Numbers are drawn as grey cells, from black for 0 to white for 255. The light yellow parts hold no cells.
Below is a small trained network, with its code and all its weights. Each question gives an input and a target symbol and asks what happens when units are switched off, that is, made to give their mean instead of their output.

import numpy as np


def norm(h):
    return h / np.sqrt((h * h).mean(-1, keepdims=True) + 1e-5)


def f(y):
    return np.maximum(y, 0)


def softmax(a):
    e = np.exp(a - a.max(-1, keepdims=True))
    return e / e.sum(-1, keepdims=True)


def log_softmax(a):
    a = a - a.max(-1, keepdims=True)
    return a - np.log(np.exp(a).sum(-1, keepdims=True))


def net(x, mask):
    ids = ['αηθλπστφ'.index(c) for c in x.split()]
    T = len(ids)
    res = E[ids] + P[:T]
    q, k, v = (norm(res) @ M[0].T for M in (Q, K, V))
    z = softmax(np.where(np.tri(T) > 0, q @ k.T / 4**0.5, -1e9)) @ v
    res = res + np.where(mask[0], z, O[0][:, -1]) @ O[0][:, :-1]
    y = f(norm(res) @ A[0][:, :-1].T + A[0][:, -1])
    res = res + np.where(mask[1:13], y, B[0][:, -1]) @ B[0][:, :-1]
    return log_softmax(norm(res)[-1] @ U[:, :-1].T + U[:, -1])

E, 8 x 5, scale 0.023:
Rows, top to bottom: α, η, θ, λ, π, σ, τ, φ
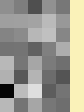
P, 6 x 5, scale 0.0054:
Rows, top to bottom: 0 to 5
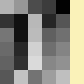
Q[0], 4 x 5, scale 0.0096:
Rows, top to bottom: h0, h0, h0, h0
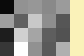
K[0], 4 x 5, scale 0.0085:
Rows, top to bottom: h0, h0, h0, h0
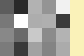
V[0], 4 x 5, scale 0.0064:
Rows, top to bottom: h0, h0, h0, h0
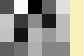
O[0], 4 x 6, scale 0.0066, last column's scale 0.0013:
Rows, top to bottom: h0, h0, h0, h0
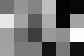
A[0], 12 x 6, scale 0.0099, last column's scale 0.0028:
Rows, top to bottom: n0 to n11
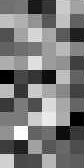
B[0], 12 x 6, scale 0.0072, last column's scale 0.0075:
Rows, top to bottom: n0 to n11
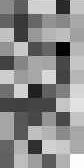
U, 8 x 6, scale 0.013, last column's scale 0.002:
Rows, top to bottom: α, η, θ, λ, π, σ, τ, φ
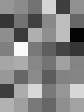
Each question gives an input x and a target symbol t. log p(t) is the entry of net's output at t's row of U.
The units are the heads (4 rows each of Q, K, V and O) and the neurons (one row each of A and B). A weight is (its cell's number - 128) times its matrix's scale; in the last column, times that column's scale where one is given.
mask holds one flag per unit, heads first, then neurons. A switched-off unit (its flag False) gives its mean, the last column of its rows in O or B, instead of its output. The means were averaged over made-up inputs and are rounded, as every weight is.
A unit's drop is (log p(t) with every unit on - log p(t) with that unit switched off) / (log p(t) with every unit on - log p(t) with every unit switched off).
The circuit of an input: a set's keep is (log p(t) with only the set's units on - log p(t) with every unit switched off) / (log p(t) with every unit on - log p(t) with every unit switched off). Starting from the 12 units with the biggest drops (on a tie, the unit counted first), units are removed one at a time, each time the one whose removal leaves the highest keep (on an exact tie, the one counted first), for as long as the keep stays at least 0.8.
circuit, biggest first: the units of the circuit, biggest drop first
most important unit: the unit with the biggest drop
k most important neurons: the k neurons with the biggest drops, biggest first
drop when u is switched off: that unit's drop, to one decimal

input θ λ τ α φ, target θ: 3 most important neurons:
[n11, n1, n7]
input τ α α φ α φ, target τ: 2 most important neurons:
[n4, n3]
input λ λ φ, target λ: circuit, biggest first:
[n6]
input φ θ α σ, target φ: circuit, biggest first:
[h0, n6]
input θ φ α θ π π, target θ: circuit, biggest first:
[h0, n1]
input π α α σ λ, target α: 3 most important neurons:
[n0, n5, n3]
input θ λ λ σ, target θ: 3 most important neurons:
[n11, n10, n5]
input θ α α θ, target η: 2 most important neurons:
[n0, n6]
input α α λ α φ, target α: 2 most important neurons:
[n6, n2]
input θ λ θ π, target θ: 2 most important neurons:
[n1, n11]
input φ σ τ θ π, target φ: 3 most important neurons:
[n6, n7, n0]
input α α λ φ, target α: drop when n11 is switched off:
0.2
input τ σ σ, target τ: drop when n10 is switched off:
0.3
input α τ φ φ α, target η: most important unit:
n7
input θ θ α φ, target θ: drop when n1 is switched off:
0.4
